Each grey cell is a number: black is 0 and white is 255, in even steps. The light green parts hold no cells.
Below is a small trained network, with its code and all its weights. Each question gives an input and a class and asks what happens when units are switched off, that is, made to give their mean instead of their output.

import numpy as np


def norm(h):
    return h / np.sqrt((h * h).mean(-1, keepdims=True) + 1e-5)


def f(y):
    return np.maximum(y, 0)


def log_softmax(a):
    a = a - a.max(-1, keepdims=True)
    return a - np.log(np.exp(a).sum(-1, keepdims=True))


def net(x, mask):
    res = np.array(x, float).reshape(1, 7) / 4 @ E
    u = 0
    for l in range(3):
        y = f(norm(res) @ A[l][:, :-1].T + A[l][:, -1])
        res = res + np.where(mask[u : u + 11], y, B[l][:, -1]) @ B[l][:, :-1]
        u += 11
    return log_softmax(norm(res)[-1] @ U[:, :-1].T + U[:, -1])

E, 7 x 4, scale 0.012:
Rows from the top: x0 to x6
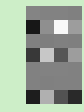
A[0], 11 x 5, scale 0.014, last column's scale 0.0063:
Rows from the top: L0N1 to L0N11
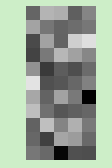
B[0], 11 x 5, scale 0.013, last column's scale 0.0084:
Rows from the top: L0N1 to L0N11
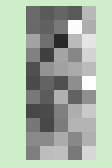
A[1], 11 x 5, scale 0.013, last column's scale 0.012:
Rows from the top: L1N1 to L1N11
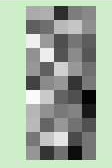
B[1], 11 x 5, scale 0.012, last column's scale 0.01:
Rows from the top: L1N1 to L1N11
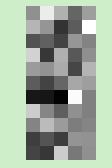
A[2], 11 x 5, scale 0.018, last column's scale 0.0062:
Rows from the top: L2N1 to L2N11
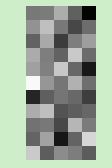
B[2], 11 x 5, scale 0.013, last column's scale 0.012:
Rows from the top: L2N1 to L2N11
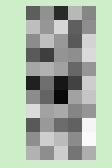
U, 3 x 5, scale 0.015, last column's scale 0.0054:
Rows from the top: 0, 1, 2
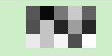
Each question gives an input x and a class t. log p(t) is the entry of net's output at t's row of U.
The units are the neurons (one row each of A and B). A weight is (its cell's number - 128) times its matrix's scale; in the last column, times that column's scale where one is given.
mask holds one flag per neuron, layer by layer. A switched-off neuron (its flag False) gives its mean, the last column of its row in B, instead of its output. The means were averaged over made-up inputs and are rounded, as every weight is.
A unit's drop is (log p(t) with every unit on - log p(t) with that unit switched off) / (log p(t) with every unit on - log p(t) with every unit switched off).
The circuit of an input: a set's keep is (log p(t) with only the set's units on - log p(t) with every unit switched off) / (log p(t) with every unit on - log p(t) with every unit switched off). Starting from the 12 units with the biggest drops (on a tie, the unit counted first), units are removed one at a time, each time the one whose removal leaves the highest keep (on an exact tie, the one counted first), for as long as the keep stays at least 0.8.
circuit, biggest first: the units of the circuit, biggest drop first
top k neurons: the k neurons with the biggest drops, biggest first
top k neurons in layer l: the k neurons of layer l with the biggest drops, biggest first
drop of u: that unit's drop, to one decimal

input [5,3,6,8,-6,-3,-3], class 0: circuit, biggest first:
[L0N9]
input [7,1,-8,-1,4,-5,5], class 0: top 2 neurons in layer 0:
[L0N1, L0N6]
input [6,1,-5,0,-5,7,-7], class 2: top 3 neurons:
[L1N5, L0N2, L0N3]
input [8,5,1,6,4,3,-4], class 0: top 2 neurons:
[L0N4, L0N9]
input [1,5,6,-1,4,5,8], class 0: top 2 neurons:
[L0N1, L1N11]
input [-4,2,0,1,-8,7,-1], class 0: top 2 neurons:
[L0N4, L0N3]
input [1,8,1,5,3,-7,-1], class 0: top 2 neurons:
[L0N4, L0N9]
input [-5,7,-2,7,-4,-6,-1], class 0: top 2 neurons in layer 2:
[L2N4, L2N6]
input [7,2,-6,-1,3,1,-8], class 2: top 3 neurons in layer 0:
[L0N3, L0N2, L0N8]
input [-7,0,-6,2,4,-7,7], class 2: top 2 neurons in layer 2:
[L2N10, L2N6]
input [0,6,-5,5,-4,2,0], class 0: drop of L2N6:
0.2
